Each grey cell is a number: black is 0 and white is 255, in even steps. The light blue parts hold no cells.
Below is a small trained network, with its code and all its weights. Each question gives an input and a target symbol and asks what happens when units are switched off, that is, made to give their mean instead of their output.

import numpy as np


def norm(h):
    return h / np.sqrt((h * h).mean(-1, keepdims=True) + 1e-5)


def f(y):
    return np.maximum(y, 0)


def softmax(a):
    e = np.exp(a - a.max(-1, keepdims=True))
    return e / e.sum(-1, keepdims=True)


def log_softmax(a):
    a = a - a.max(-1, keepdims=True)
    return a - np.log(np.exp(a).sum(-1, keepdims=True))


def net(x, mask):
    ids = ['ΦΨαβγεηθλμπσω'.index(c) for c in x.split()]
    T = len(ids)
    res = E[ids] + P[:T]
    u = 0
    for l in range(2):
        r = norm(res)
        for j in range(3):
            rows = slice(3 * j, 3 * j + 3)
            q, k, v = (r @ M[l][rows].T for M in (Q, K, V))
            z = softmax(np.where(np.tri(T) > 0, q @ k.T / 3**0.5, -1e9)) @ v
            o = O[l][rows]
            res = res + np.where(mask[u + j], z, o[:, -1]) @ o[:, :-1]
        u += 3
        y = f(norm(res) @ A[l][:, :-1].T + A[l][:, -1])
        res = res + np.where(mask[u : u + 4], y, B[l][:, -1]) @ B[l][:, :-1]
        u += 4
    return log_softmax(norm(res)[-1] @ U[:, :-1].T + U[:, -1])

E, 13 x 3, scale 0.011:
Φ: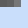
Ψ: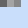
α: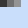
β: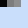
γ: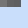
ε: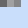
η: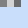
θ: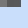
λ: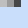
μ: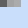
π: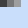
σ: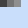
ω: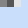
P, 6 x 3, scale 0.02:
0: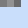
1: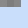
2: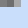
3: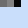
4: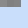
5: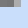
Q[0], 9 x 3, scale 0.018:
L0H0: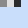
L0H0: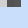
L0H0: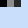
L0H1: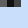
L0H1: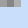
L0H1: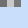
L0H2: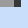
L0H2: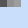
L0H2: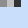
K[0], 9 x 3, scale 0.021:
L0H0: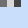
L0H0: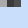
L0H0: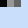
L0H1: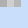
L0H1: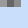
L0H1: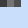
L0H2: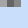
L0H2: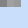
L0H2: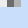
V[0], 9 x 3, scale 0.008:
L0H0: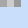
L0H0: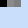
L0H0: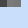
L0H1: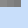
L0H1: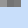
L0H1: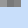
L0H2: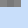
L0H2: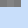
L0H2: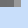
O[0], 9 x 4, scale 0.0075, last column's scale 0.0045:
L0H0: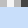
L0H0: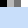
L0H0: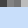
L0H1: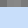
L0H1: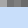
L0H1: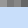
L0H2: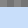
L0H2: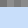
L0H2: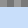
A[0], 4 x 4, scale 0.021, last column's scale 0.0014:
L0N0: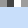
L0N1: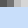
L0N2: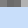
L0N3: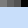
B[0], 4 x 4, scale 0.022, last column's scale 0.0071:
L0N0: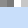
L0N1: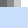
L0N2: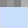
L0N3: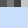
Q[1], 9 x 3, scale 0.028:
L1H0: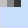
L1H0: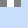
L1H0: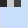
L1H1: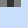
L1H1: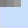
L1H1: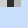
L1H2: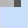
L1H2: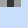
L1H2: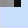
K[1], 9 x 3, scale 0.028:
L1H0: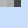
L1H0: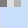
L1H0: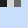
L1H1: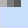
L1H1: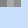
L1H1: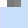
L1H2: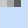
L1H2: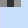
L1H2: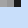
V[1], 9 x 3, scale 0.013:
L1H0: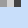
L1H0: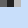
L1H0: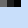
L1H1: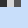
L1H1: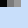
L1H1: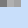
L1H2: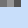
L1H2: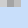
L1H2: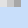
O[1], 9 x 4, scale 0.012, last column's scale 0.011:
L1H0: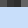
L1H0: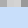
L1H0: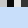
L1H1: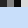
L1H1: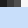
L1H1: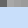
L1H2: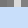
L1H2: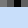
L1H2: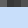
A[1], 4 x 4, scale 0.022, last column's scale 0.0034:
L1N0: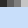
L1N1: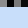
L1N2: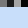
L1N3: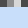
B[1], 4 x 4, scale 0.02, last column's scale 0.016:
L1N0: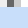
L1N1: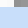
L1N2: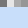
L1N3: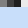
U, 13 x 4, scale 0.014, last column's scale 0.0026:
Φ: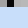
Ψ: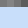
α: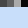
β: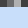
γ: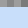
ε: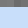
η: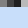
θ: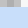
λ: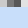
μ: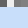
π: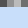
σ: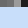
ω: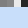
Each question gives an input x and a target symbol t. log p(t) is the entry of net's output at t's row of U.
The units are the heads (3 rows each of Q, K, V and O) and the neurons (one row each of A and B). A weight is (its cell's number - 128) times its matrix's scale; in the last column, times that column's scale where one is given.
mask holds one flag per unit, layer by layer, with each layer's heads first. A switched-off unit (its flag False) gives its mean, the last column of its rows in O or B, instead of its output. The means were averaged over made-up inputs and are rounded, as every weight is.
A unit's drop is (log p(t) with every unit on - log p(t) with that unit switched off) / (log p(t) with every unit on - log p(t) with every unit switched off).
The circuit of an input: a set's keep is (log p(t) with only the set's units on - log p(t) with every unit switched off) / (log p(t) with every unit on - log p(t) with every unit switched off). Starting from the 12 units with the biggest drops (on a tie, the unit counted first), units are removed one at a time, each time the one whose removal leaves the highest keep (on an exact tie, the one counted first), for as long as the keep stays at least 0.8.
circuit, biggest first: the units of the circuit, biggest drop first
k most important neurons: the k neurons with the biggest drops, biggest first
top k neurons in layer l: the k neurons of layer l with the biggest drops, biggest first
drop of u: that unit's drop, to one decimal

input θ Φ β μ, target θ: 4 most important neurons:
[L0N1 L1N1 L1N2 L0N0]
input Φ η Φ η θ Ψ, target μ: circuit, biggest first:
[L1H0 L1N0]
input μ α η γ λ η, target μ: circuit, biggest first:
[L1H0]
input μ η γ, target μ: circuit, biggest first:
[L1H0 L1N0]
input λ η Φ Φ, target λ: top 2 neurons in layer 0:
[L0N1 L0N0]
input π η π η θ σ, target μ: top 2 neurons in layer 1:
[L1N0 L1N3]
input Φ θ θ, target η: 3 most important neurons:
[L1N3 L1N0 L1N2]
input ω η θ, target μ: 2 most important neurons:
[L1N0 L0N0]
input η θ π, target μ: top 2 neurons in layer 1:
[L1N0 L1N3]
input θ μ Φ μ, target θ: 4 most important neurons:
[L0N1 L1N1 L0N0 L1N2]
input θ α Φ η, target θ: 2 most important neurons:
[L1N1 L0N1]
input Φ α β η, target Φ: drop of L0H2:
0.0
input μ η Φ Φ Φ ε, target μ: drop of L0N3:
0.1
